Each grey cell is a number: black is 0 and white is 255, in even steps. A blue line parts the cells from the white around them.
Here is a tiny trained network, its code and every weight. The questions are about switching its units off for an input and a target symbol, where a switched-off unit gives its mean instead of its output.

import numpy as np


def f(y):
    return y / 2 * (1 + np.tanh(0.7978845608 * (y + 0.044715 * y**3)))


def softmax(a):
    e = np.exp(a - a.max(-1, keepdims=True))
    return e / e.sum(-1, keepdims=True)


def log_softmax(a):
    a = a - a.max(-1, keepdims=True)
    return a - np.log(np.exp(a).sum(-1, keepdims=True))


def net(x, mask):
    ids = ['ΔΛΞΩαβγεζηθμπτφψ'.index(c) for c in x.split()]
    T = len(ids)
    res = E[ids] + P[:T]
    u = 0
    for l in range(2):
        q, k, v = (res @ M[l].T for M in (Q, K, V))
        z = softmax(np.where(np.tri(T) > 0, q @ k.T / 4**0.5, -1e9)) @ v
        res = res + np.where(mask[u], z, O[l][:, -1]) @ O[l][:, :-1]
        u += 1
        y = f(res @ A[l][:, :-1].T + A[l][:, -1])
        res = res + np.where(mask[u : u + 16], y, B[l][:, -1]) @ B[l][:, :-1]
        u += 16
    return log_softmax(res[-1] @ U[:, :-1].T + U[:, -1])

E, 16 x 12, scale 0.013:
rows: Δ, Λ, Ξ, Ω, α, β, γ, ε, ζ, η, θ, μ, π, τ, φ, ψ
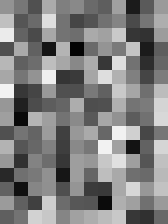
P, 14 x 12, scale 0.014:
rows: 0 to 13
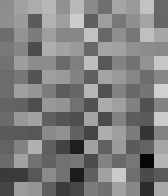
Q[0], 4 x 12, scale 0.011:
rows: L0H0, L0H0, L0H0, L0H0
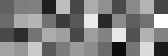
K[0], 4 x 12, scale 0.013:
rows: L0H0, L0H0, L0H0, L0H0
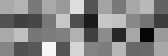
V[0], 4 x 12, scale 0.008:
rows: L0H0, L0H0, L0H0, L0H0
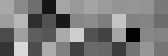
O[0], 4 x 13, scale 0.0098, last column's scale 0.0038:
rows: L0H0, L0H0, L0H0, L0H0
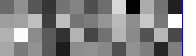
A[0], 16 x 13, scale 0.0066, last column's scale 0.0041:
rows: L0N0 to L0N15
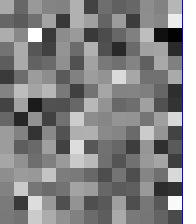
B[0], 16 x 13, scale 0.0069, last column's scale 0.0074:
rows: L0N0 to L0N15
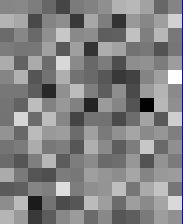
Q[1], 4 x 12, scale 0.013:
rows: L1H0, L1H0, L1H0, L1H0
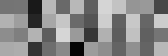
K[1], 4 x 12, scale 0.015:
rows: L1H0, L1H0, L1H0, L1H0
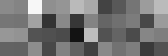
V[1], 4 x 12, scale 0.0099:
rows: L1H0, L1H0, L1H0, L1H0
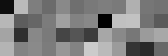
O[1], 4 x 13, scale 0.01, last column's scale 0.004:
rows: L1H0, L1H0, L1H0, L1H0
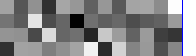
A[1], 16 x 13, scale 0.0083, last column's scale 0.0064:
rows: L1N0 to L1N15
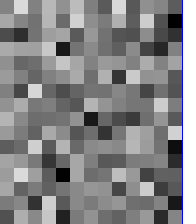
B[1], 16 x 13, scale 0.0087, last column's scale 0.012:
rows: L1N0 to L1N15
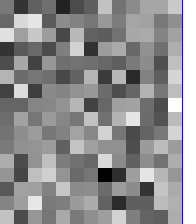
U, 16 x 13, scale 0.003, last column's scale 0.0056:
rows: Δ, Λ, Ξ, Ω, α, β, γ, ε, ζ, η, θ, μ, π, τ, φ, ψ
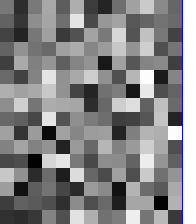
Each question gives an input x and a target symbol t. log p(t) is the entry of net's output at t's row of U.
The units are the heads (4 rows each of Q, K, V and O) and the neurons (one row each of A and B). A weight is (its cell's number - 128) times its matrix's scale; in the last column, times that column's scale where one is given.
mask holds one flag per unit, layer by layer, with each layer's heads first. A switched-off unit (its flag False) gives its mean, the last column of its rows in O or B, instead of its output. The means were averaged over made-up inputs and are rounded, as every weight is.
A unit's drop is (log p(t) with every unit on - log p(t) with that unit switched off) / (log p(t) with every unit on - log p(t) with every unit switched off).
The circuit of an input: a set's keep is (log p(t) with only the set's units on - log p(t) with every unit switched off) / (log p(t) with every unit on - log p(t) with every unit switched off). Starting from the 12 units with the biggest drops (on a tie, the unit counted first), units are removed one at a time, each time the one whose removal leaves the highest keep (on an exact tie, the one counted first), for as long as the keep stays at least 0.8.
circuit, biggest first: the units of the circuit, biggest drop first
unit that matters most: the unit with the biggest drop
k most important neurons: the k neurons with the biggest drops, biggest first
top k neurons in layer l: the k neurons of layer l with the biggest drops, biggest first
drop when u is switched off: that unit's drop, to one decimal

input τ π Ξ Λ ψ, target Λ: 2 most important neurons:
[L1N3; L1N15]
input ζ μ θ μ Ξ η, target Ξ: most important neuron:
[L1N0]
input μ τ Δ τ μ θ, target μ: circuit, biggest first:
[L0H0; L1H0]
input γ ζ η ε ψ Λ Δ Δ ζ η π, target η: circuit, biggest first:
[L1H0; L0H0]
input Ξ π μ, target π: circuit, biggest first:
[L1H0; L1N5]
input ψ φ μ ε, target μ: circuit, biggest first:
[L0H0; L1N4]
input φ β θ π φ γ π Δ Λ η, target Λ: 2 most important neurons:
[L1N3; L1N15]
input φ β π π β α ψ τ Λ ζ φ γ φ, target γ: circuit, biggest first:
[L1H0; L0H0; L1N2; L0N14]
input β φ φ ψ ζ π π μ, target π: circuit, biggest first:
[L1H0; L1N5; L0H0]
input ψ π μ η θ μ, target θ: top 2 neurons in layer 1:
[L1N0; L1N1]
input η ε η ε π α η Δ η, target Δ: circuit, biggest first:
[L0H0; L1N12]
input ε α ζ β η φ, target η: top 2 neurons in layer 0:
[L0N5; L0N1]
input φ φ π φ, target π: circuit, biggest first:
[L1H0; L1N5; L0N5]
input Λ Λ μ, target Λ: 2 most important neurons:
[L1N3; L0N8]
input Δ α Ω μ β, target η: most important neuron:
[L0N1]
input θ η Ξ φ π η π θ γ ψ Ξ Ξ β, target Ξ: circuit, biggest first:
[L1H0; L1N0; L0N14]
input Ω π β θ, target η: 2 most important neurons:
[L0N2; L0N10]
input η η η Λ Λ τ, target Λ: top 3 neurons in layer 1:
[L1N3; L1N15; L1N9]
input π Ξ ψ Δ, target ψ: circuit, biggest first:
[L1H0; L0H0; L1N0]
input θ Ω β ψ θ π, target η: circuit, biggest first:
[L1H0]
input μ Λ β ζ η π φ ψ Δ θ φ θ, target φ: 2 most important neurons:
[L1N6; L1N3]
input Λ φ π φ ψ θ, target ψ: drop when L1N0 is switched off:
0.1
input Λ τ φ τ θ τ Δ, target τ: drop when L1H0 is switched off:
0.7
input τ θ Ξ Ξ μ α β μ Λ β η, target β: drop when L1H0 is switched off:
0.4
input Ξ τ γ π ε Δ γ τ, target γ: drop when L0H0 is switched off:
0.4
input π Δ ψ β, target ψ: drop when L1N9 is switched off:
0.0
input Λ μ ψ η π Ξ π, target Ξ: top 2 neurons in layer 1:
[L1N0; L1N15]
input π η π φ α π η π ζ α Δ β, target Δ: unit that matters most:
L1N12
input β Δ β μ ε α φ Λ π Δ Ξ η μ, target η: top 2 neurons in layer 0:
[L0N5; L0N14]
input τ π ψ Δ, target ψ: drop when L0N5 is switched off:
0.1
